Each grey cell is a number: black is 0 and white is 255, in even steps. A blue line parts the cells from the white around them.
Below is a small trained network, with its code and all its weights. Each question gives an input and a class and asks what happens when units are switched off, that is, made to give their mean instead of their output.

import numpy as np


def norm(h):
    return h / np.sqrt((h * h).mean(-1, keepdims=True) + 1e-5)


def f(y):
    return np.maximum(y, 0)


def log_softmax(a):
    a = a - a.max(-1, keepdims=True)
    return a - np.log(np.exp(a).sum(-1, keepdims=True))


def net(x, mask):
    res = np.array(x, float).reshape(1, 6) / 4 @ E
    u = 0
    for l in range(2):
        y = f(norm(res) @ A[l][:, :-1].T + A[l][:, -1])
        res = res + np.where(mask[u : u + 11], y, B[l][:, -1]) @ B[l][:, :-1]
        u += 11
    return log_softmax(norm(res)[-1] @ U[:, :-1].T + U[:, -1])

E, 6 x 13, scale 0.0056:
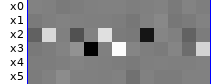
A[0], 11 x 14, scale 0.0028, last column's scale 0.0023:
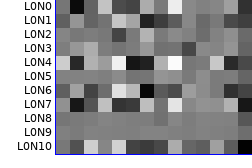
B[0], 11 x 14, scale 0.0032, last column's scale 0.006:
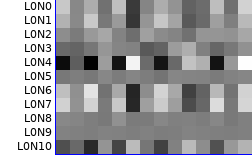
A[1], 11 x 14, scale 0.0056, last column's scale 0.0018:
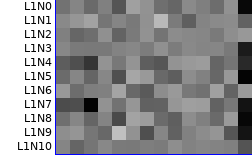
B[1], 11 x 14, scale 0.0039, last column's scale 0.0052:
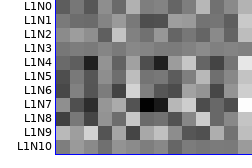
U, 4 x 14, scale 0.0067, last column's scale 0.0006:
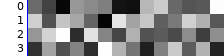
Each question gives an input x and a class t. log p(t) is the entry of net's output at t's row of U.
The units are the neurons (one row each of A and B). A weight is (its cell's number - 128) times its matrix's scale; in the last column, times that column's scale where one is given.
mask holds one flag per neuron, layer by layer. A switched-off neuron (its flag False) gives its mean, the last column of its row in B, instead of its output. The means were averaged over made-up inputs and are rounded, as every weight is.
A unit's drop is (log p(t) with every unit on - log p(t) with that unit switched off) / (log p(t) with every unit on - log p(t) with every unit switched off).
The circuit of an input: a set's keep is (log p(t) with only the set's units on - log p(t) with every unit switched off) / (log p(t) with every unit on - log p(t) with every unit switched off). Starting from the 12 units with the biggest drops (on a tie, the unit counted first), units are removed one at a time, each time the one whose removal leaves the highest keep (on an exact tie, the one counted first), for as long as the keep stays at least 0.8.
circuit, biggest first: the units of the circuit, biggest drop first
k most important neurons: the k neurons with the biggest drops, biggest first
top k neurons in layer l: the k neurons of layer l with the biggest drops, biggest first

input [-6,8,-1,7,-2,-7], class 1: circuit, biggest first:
[L0N4]
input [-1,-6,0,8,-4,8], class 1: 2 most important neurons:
[L0N4, L0N7]
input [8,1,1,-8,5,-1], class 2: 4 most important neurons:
[L0N6, L0N1, L1N9, L1N7]
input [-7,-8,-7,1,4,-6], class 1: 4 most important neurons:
[L0N7, L0N0, L1N7, L1N4]
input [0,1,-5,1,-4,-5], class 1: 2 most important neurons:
[L0N7, L0N0]
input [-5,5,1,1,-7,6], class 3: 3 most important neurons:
[L0N7, L0N6, L0N4]
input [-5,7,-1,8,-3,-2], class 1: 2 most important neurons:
[L0N4, L0N7]
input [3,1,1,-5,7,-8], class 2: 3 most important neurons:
[L0N6, L0N1, L1N9]
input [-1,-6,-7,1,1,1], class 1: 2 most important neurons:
[L0N7, L0N0]
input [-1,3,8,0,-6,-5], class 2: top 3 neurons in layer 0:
[L0N4, L0N6, L0N10]
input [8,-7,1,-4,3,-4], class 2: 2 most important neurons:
[L0N6, L1N9]
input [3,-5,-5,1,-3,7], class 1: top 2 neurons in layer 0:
[L0N7, L0N0]
